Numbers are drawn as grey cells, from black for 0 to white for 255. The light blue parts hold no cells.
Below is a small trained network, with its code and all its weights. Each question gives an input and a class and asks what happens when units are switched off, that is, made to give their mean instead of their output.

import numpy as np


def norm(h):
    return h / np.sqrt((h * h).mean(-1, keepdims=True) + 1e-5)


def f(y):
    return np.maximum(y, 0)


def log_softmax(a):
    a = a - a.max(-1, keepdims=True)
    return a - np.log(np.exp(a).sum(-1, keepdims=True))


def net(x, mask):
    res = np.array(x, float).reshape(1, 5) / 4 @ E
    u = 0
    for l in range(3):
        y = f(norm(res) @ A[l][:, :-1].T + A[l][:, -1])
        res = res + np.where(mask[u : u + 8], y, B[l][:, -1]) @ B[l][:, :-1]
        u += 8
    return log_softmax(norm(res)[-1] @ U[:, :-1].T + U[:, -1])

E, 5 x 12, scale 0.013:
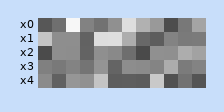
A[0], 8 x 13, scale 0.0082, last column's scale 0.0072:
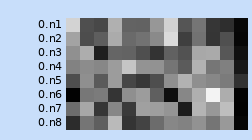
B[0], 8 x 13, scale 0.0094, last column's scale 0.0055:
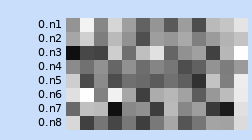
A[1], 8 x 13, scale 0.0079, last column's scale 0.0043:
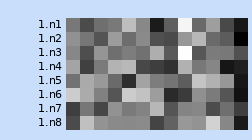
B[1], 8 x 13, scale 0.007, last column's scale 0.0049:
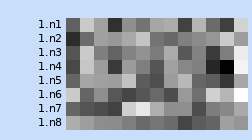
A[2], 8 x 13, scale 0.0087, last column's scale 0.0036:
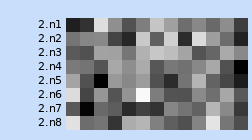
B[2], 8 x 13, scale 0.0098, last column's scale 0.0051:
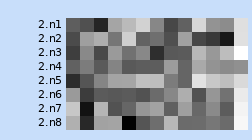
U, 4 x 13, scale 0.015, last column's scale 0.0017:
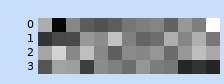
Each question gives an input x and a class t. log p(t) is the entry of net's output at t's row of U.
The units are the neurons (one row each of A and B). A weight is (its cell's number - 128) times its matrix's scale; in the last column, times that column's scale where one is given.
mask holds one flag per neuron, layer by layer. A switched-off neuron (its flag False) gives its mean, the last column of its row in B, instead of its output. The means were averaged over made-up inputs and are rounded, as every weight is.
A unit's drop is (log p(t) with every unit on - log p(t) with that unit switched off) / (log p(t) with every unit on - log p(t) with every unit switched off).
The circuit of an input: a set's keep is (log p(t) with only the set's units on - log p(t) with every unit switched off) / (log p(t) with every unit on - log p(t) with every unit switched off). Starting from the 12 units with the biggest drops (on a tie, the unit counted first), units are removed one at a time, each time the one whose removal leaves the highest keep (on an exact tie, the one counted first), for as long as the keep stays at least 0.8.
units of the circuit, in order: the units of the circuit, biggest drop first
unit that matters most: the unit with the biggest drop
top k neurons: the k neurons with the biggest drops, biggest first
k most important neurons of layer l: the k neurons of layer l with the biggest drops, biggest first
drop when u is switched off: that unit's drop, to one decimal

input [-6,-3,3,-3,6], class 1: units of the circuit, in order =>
(0.n3)
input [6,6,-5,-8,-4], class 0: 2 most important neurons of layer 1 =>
(1.n6, 1.n3)
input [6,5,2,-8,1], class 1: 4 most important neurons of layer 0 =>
(0.n5, 0.n8, 0.n7, 0.n4)
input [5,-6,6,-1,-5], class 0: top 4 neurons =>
(0.n8, 0.n1, 2.n7, 0.n3)
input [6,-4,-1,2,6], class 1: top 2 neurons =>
(2.n1, 0.n7)
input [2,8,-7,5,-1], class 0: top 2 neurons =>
(0.n6, 2.n8)
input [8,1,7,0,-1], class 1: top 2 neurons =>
(2.n1, 0.n1)
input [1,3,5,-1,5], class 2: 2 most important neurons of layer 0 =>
(0.n6, 0.n7)
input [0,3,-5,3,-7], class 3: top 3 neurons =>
(0.n7, 0.n6, 2.n2)
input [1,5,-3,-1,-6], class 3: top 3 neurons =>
(0.n7, 2.n2, 0.n5)
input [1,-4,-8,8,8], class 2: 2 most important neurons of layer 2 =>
(2.n2, 2.n7)
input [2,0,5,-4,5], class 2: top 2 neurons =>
(0.n6, 0.n7)
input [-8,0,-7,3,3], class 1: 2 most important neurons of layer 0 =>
(0.n3, 0.n6)
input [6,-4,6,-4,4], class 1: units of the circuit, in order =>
(2.n1)
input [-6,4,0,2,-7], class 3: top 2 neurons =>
(0.n7, 2.n2)
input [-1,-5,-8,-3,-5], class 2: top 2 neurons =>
(0.n1, 0.n2)
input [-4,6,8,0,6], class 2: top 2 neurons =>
(0.n6, 0.n5)
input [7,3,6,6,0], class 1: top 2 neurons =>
(2.n1, 0.n1)
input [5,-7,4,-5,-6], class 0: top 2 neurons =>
(0.n8, 2.n7)
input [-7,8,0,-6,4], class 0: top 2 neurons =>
(1.n6, 2.n8)
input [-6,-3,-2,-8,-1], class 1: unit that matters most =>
0.n3
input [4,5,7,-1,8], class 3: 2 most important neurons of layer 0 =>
(0.n1, 0.n3)
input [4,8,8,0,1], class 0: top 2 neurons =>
(2.n8, 0.n1)
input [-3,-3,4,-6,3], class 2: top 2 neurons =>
(0.n6, 1.n6)
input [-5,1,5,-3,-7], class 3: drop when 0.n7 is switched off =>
1.4
